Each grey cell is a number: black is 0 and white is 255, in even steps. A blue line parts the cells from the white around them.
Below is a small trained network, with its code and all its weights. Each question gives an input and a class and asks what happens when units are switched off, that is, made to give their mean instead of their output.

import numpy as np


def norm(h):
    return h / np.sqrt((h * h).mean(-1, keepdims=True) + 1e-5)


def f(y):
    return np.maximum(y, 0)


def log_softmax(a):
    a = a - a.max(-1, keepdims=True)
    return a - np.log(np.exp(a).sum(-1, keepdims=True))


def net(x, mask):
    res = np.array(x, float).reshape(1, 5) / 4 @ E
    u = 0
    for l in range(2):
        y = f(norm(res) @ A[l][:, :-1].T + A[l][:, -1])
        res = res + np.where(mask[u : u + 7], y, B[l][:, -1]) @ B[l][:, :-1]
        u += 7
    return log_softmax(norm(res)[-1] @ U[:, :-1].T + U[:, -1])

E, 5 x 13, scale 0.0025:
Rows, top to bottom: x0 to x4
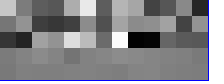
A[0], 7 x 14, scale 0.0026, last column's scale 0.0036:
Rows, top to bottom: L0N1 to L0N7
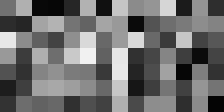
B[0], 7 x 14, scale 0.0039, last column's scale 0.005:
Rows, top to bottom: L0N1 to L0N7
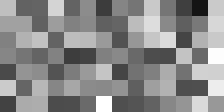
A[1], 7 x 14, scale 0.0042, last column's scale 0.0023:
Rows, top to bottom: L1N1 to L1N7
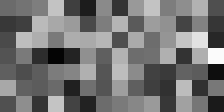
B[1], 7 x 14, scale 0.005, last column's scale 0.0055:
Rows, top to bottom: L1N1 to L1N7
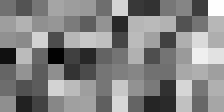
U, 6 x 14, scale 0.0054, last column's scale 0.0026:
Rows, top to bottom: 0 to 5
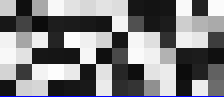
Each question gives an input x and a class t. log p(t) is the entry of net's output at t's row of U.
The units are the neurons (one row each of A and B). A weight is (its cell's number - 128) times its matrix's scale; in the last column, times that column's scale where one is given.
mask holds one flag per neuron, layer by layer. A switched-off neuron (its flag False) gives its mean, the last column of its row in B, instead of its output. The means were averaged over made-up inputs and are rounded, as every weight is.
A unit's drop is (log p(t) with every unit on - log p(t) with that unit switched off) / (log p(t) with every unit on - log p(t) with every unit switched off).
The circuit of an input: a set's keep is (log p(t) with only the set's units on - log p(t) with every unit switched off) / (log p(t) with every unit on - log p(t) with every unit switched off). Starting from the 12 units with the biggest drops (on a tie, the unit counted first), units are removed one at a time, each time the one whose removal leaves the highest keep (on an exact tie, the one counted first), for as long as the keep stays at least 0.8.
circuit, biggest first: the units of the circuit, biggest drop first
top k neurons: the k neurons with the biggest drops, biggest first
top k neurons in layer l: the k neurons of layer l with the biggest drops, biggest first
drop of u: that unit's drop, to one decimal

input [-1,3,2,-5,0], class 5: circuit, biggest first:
L0N5
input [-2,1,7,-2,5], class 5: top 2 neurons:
L0N5, L0N1
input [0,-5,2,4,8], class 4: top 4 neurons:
L0N6, L0N2, L1N1, L1N7
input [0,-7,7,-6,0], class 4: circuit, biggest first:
L1N2, L1N1
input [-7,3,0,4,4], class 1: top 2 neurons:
L0N3, L0N6
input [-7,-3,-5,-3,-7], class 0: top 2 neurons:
L1N1, L1N4
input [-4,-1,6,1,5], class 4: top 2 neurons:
L0N6, L1N4
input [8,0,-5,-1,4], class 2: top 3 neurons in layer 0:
L0N3, L0N6, L0N2
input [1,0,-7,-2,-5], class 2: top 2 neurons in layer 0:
L0N1, L0N4
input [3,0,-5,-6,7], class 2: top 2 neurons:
L0N3, L0N1
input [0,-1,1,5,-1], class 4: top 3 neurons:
L0N6, L1N4, L0N2
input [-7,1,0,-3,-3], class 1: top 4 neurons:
L0N3, L0N6, L1N1, L0N5
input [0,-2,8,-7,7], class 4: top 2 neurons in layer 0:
L0N6, L0N5
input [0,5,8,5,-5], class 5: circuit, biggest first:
L0N5, L1N2
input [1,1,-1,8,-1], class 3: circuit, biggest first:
L0N1
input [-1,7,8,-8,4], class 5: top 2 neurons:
L0N5, L0N6
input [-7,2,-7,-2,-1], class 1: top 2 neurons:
L1N1, L0N3
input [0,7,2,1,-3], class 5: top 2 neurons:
L0N5, L0N7
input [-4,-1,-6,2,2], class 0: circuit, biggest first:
L1N1, L1N4
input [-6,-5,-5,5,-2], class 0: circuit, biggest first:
L1N1
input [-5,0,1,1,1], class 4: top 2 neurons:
L0N4, L1N4
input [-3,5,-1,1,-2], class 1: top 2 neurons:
L0N6, L0N3
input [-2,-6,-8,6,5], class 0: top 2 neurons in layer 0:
L0N3, L0N5
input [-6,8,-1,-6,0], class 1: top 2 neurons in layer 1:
L1N7, L1N1
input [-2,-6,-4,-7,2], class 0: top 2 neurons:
L1N1, L0N3
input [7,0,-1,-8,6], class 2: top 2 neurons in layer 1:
L1N1, L1N2
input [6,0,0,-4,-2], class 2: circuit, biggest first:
L0N3
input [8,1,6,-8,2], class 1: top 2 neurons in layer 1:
L1N5, L1N1
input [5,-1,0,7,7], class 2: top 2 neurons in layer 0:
L0N3, L0N1
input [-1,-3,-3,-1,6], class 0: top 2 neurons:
L0N3, L1N1
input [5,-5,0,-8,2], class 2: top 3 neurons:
L0N3, L0N1, L1N1
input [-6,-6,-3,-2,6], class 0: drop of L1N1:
0.2
